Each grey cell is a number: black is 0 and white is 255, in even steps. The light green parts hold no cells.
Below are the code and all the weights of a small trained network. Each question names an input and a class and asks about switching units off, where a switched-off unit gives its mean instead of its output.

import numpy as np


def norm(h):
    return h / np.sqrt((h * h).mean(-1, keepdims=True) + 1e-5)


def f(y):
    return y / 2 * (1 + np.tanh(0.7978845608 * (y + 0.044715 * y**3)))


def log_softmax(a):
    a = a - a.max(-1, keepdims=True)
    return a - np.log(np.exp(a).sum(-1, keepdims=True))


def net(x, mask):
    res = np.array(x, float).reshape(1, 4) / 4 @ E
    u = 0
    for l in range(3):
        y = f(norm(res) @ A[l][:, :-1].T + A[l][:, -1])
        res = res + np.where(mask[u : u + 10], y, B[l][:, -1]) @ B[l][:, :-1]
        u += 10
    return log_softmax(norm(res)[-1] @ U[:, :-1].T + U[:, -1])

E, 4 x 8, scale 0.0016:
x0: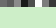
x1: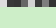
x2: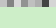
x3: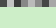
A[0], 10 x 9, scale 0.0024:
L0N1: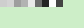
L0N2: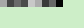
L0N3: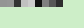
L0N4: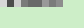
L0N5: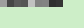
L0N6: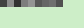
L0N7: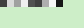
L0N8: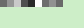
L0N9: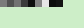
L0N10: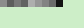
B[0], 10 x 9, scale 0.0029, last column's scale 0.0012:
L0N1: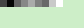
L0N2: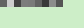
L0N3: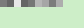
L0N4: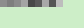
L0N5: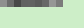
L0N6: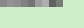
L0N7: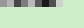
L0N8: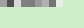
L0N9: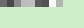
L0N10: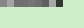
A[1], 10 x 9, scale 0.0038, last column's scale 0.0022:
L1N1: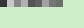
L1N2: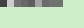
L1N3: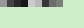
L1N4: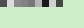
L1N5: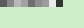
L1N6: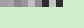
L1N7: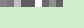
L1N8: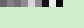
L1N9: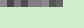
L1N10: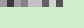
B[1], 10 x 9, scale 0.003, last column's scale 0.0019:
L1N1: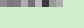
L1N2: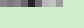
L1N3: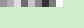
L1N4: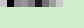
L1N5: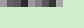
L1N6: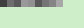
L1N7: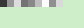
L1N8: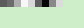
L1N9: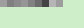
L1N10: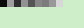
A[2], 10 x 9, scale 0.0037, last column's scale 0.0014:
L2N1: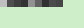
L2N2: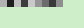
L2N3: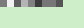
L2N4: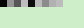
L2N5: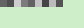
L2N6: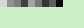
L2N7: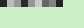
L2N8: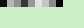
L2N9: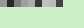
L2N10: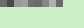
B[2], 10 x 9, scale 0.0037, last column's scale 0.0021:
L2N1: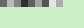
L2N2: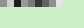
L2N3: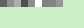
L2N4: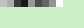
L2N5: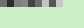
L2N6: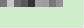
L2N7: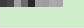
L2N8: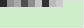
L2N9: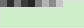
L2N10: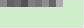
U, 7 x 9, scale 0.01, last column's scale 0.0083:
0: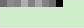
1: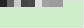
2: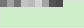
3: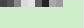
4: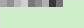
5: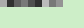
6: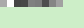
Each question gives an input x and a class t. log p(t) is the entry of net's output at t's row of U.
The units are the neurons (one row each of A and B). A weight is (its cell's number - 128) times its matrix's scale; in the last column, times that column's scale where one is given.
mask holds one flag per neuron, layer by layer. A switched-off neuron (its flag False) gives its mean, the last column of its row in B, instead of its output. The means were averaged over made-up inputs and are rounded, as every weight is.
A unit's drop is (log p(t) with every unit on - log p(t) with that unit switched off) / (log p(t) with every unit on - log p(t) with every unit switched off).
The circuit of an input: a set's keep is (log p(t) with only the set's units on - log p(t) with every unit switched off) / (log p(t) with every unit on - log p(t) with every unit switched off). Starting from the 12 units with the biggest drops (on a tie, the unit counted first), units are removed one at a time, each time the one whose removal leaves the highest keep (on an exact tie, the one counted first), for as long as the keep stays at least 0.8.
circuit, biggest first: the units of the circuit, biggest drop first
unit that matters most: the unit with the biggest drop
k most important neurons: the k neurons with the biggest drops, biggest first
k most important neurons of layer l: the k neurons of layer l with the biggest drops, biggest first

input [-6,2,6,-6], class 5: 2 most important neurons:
[L2N9; L0N4]
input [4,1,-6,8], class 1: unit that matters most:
L2N7
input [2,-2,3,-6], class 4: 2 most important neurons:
[L0N4; L0N1]
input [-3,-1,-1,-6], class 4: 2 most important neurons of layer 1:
[L1N4; L1N2]
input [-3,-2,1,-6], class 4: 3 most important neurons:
[L1N4; L0N1; L2N4]
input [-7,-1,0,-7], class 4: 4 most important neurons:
[L1N4; L2N4; L0N9; L0N7]
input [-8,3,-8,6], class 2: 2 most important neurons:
[L2N3; L1N10]
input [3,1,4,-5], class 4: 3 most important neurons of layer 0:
[L0N4; L0N1; L0N3]
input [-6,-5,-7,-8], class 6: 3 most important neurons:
[L1N4; L2N4; L1N1]
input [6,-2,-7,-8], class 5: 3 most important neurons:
[L0N9; L0N3; L2N3]
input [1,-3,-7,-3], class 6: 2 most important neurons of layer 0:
[L0N1; L0N3]
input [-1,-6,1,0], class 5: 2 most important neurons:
[L1N4; L0N7]
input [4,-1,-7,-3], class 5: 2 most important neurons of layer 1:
[L1N10; L1N7]
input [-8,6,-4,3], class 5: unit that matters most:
L2N9
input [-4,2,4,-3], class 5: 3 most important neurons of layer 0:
[L0N4; L0N9; L0N7]
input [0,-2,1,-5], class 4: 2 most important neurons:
[L0N4; L0N1]
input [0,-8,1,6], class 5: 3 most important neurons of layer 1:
[L1N4; L1N2; L1N3]
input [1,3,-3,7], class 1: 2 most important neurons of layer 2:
[L2N7; L2N4]
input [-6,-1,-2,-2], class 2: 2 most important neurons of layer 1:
[L1N4; L1N8]
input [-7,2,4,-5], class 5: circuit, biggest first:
[L2N9]
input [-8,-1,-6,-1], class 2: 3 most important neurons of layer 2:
[L2N3; L2N2; L2N1]
